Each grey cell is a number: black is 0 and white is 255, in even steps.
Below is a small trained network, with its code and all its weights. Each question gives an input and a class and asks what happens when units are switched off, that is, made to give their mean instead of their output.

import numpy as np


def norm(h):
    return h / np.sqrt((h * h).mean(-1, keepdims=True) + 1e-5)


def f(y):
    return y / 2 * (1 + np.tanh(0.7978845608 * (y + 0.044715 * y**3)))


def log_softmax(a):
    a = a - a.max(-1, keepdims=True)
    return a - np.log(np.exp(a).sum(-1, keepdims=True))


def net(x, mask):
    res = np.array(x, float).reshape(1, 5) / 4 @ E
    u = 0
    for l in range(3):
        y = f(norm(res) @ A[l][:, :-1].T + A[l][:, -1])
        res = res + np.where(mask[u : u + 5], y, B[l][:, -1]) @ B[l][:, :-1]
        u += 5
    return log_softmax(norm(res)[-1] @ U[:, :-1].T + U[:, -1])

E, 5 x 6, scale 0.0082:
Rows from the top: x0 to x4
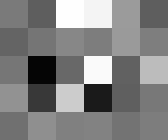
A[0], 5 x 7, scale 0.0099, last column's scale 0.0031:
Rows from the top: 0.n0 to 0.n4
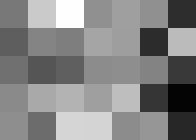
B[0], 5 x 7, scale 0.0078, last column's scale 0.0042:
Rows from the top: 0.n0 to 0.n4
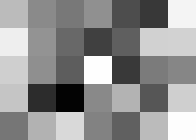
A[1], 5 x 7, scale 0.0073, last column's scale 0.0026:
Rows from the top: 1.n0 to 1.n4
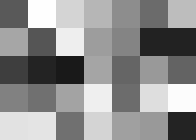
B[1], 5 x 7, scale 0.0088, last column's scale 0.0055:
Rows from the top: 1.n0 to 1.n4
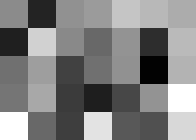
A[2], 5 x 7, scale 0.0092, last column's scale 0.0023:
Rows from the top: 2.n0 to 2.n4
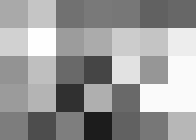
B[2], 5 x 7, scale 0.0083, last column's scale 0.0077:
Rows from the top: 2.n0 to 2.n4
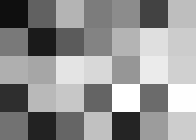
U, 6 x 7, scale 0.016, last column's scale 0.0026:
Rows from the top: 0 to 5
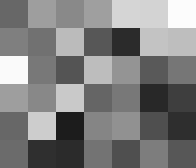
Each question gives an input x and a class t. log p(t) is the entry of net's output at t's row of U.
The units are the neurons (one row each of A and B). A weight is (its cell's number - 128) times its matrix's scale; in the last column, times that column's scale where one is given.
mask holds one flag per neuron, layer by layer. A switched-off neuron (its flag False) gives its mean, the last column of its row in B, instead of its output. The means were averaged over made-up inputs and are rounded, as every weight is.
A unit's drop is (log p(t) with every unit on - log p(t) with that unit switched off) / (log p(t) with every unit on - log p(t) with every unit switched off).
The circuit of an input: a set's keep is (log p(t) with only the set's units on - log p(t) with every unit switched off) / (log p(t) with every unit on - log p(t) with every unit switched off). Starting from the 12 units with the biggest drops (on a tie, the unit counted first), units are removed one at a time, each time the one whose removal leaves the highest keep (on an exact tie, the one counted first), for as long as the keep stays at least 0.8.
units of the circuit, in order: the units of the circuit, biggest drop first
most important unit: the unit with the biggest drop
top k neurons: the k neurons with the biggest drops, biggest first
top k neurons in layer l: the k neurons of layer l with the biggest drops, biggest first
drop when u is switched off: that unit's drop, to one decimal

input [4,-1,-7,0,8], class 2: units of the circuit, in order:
(0.n3, 2.n3)
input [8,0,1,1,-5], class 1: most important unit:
0.n4
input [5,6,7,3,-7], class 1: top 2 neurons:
(0.n4, 1.n3)
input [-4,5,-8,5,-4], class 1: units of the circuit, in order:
(2.n4, 2.n2)
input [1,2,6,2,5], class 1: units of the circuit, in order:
(0.n4, 1.n3)
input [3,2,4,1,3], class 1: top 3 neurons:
(1.n3, 1.n4, 2.n2)
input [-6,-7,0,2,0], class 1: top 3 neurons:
(1.n4, 0.n3, 2.n2)
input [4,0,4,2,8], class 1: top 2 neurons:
(1.n3, 0.n4)
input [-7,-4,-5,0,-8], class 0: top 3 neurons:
(2.n2, 0.n0, 1.n3)
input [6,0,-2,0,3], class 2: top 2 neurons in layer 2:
(2.n3, 2.n1)
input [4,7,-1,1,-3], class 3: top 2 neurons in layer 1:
(1.n1, 1.n0)
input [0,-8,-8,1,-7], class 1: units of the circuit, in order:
(2.n3, 2.n2)
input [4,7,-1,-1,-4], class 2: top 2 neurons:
(0.n3, 0.n0)
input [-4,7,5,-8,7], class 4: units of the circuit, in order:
(1.n2)
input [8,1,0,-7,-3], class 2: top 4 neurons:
(1.n4, 0.n3, 0.n0, 0.n1)
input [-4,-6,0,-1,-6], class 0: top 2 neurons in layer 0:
(0.n3, 0.n0)
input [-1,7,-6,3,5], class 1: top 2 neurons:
(2.n3, 2.n4)
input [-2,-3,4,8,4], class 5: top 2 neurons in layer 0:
(0.n4, 0.n1)
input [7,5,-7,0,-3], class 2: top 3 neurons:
(0.n3, 0.n1, 2.n3)
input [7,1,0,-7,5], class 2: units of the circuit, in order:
(1.n4)
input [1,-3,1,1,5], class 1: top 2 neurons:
(1.n4, 1.n3)
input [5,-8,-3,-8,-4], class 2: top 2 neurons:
(1.n4, 0.n3)
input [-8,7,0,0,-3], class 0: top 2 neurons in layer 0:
(0.n0, 0.n3)
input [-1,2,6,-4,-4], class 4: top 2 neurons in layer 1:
(1.n2, 1.n3)
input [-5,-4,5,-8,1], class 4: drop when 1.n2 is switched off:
0.2
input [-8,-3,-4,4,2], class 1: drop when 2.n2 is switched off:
0.2
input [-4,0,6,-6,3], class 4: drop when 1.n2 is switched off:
0.1
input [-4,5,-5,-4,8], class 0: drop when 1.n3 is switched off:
0.0
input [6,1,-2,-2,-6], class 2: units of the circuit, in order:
(0.n3)
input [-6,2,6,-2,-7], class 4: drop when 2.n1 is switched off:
0.1
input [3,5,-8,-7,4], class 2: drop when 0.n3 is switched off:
0.2
